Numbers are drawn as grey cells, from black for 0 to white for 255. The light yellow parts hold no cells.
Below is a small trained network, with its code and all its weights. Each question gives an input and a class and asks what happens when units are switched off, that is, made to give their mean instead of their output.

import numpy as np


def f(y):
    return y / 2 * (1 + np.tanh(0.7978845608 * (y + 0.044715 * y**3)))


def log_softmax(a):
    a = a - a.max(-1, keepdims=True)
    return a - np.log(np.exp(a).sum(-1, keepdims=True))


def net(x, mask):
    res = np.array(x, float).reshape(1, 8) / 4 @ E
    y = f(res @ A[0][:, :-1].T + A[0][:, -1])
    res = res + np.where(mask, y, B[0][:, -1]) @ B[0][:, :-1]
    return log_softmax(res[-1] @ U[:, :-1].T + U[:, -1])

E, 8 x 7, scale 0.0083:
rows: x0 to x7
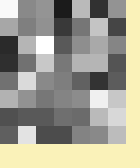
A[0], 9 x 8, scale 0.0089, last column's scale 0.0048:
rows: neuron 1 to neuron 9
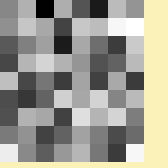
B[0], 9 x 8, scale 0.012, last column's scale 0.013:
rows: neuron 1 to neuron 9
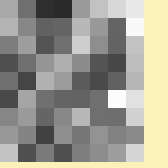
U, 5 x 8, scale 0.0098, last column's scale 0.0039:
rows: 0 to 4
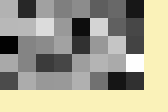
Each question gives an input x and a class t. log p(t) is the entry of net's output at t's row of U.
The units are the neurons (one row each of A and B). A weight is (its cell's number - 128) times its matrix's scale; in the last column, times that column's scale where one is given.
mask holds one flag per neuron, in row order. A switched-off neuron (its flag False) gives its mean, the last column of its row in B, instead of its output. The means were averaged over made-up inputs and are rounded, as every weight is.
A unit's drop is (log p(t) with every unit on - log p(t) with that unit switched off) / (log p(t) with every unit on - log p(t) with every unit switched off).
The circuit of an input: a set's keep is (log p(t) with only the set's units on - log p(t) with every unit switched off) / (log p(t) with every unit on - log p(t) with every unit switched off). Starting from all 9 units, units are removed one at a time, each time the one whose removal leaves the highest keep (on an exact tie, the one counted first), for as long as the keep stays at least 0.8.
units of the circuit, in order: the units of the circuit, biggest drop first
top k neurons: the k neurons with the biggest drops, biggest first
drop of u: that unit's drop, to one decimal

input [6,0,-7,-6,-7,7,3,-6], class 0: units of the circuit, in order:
[neuron 5]
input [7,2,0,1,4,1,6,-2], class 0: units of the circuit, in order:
[neuron 1; neuron 5]
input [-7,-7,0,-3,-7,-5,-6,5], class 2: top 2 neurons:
[neuron 2; neuron 9]
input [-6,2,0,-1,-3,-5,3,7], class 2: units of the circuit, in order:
[neuron 2; neuron 9]
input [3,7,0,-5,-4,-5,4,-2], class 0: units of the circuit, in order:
[neuron 1; neuron 5]
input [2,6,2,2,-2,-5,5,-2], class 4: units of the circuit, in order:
[neuron 1; neuron 9]
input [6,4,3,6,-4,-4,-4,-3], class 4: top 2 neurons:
[neuron 3; neuron 1]
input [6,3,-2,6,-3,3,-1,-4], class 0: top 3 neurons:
[neuron 1; neuron 5; neuron 6]
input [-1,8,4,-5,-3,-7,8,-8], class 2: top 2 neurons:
[neuron 2; neuron 1]
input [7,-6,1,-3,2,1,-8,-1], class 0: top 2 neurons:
[neuron 5; neuron 6]
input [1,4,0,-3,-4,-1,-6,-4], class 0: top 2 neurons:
[neuron 1; neuron 6]
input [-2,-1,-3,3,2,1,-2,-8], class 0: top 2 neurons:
[neuron 1; neuron 9]
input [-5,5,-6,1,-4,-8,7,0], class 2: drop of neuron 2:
0.1
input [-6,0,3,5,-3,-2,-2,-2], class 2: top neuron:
[neuron 6]
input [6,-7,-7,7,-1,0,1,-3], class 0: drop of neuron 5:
0.4
